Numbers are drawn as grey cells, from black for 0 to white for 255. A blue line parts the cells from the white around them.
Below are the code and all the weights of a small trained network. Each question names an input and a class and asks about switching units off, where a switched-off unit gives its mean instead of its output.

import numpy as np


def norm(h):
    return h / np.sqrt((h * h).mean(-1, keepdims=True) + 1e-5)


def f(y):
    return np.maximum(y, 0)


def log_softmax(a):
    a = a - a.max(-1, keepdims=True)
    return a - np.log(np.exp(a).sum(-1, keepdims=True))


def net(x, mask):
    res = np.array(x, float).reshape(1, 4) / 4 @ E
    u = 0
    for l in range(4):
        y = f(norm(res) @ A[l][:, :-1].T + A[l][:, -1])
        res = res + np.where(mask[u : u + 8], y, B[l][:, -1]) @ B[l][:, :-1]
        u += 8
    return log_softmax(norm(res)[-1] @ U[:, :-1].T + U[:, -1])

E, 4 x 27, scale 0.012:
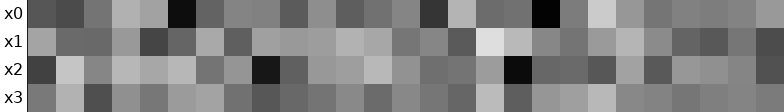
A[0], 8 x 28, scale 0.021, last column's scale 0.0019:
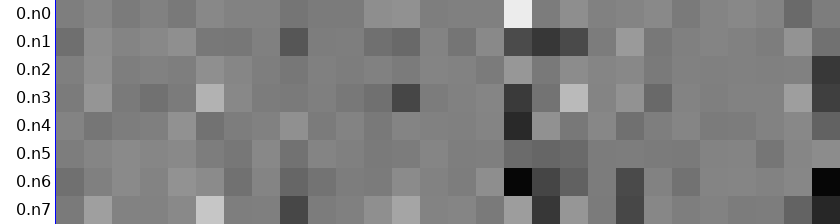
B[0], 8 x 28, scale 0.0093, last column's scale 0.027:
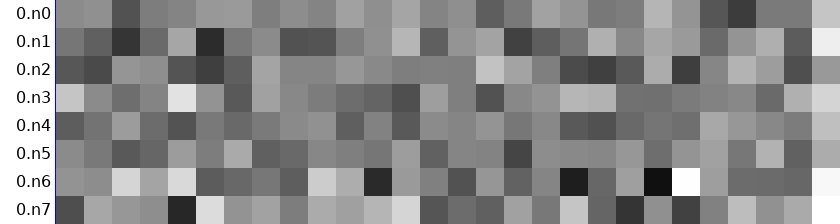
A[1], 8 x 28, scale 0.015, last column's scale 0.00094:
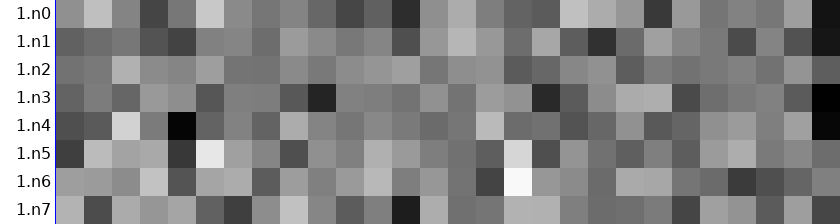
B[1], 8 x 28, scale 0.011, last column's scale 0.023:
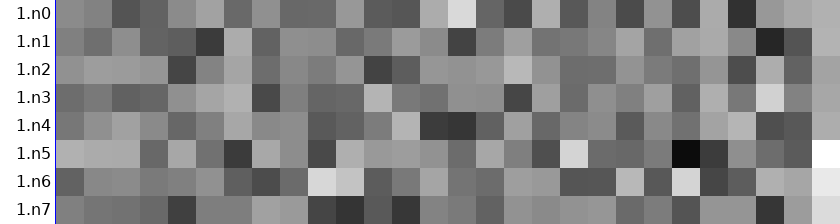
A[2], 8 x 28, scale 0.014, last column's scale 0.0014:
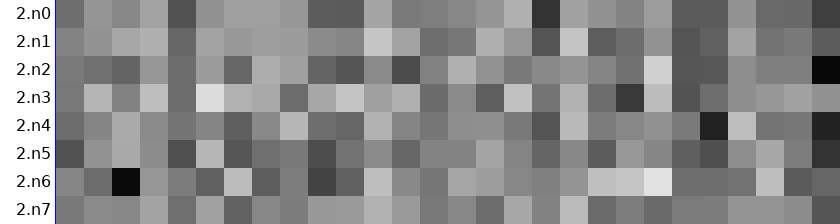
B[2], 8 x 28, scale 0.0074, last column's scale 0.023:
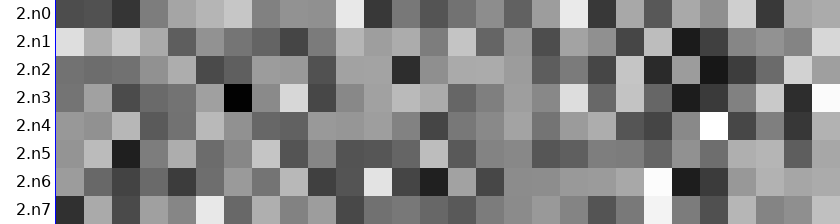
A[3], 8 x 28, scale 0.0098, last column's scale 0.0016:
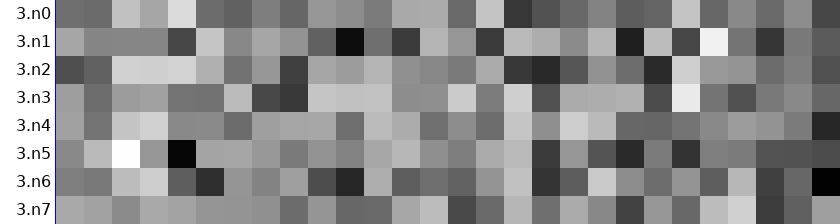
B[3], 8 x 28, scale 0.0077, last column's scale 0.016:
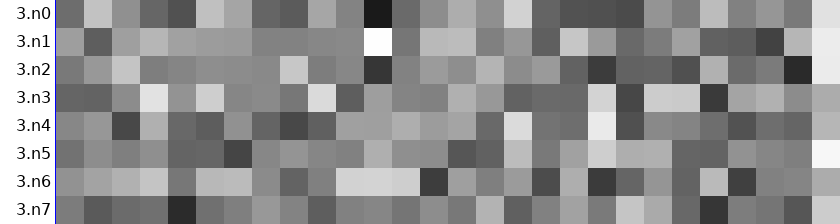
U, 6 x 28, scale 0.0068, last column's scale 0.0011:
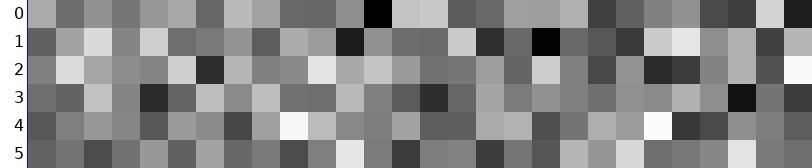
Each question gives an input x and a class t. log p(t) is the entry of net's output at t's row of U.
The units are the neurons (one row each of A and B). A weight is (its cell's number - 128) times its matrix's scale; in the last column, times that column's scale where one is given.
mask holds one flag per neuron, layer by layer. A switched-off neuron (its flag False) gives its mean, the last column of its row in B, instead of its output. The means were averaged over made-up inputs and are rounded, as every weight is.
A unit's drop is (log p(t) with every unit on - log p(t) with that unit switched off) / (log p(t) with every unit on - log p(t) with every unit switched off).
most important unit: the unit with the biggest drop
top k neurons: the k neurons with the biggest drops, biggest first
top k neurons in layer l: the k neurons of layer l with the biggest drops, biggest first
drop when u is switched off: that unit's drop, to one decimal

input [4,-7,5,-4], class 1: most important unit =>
0.n6
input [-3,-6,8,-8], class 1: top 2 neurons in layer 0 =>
0.n6, 0.n1
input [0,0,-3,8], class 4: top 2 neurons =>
0.n7, 0.n1
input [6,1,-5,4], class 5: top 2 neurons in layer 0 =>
0.n6, 0.n7
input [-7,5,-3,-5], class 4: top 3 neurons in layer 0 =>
0.n7, 0.n1, 0.n3
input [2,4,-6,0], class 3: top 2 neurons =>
0.n7, 0.n3
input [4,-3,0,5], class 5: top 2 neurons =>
0.n1, 2.n6
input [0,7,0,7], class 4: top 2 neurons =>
1.n6, 0.n7
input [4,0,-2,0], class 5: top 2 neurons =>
0.n6, 0.n7
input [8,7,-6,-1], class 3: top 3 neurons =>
0.n1, 0.n7, 0.n3
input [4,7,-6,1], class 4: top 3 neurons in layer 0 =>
0.n1, 0.n7, 0.n4
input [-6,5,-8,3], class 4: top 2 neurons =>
0.n7, 1.n6
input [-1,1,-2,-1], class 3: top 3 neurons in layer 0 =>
0.n7, 0.n3, 0.n1
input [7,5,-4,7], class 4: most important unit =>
0.n1
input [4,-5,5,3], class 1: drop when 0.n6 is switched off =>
0.8
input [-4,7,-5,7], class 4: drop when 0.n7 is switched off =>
0.6
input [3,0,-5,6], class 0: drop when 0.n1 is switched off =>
0.6
